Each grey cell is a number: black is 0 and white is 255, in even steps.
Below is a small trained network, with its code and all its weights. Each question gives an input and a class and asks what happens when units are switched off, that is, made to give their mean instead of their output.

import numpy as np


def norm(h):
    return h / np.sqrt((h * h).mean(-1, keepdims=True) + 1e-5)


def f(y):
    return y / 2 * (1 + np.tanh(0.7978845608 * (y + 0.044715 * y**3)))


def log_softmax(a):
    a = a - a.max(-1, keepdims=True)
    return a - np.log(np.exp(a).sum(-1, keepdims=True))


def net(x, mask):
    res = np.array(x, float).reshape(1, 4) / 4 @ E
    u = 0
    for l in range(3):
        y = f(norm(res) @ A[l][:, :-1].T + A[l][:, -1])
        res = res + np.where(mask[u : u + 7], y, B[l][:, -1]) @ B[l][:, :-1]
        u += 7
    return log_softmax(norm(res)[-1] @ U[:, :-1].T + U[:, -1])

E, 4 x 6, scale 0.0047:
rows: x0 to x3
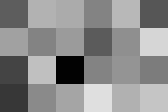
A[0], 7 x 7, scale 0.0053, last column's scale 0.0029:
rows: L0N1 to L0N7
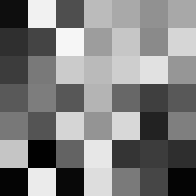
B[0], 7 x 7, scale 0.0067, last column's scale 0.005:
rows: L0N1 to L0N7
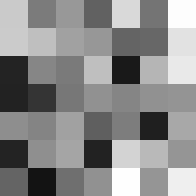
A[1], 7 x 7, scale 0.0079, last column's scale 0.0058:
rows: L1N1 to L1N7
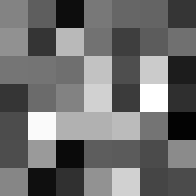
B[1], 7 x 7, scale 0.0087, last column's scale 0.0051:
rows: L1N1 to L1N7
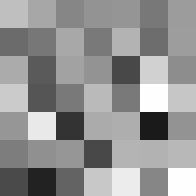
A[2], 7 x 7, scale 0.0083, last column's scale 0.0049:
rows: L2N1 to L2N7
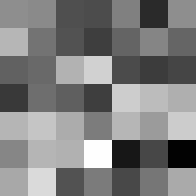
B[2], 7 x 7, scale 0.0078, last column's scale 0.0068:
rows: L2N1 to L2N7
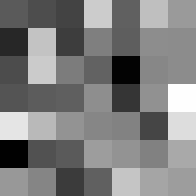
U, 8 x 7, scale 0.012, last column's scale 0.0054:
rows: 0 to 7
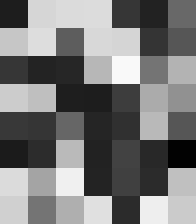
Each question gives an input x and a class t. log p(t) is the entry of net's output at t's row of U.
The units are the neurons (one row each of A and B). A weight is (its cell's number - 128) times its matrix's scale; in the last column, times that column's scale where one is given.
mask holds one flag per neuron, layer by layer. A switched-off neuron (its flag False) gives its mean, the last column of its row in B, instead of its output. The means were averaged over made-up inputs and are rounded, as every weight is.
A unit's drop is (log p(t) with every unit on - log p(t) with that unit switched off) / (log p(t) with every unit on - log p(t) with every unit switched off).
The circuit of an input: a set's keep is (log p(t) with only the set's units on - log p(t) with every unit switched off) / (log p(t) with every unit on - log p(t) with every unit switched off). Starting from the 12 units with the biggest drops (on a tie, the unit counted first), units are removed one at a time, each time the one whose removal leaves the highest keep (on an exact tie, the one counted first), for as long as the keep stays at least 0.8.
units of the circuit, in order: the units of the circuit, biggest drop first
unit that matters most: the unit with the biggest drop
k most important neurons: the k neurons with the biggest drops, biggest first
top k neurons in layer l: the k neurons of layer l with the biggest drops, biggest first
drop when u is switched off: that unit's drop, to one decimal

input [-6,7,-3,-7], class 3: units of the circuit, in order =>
[L1N7, L2N2]
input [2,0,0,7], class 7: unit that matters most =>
L0N3
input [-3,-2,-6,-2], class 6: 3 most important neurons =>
[L1N7, L0N7, L0N3]
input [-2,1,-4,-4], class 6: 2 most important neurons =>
[L0N7, L1N7]
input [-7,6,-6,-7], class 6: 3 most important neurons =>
[L1N7, L1N2, L0N7]
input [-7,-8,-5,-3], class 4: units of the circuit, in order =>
[L0N6, L0N7]
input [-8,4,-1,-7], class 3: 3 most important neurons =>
[L0N7, L1N7, L0N4]
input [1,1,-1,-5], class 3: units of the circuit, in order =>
[L0N7, L1N7]
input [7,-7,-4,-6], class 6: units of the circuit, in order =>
[L0N7, L1N7]
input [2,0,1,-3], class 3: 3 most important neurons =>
[L0N7, L0N1, L1N6]
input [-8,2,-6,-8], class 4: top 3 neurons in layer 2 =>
[L2N2, L2N5, L2N1]
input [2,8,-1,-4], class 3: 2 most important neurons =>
[L1N7, L2N2]
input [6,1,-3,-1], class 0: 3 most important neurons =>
[L0N1, L2N6, L1N6]
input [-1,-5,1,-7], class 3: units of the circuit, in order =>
[L0N7]
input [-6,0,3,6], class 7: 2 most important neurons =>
[L0N3, L1N4]
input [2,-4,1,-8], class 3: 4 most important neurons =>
[L0N7, L1N6, L0N1, L1N1]
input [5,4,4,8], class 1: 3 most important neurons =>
[L0N1, L1N5, L0N2]
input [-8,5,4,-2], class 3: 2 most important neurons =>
[L0N7, L0N3]
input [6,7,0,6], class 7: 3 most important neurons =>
[L0N3, L1N4, L1N3]
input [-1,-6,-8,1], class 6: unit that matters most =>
L0N6
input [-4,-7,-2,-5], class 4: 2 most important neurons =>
[L0N6, L0N7]
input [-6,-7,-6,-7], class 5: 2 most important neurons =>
[L0N7, L1N2]
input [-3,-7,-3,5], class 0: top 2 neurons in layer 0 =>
[L0N5, L0N2]
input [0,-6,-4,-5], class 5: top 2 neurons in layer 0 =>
[L0N7, L0N2]
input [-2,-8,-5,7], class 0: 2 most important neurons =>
[L0N5, L0N2]
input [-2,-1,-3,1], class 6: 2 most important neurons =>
[L0N6, L1N7]
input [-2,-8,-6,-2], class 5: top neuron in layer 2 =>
[L2N5]
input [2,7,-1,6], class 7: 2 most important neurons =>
[L0N3, L1N4]
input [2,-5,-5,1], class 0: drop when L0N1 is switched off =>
0.3
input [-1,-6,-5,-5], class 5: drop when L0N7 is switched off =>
0.3
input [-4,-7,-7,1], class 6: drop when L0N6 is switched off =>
0.2
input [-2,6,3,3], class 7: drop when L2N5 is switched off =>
0.0
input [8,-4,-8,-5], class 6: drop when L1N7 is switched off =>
0.1
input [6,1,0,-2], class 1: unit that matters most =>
L2N1
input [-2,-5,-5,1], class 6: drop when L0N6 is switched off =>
0.3
